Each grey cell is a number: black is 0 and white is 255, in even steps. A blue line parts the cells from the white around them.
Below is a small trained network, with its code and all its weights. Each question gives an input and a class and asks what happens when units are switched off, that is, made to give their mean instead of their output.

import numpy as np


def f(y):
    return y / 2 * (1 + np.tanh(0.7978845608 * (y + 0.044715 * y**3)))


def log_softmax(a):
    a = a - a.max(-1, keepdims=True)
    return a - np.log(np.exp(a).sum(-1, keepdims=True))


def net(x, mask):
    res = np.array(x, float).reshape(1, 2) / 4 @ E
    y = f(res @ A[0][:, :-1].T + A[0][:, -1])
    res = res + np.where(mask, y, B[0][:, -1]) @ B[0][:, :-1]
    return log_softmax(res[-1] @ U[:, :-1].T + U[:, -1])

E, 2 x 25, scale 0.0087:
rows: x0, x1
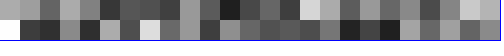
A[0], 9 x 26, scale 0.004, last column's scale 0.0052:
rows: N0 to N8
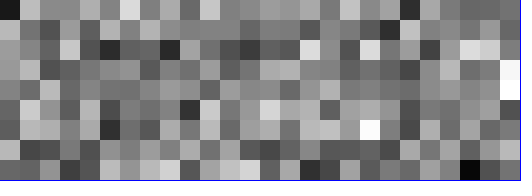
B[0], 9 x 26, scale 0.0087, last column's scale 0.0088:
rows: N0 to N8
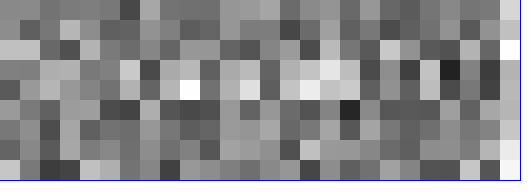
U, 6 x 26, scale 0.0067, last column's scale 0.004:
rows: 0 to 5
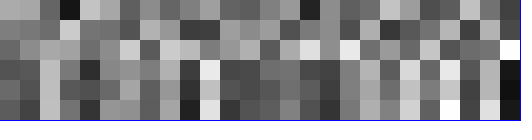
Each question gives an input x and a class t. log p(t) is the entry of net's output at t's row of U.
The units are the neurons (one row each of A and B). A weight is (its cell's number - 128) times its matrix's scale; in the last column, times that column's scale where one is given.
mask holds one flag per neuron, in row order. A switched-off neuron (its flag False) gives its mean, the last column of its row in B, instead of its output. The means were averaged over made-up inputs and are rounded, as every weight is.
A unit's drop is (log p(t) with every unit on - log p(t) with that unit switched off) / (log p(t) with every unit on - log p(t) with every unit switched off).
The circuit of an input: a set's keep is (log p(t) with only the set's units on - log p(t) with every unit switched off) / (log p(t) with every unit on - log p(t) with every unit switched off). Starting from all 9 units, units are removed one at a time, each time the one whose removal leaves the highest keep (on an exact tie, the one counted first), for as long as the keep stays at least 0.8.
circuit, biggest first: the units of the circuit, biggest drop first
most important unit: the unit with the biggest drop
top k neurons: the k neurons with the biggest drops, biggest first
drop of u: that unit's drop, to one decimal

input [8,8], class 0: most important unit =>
N2
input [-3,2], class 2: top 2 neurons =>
N2, N5
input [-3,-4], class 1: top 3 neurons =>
N2, N5, N0
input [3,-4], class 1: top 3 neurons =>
N8, N6, N5
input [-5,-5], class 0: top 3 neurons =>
N8, N7, N1
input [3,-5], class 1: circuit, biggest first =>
N5, N6
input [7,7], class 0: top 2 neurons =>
N2, N6
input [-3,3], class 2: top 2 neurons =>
N2, N5
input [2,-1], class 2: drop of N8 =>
0.5
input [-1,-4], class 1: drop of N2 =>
0.2
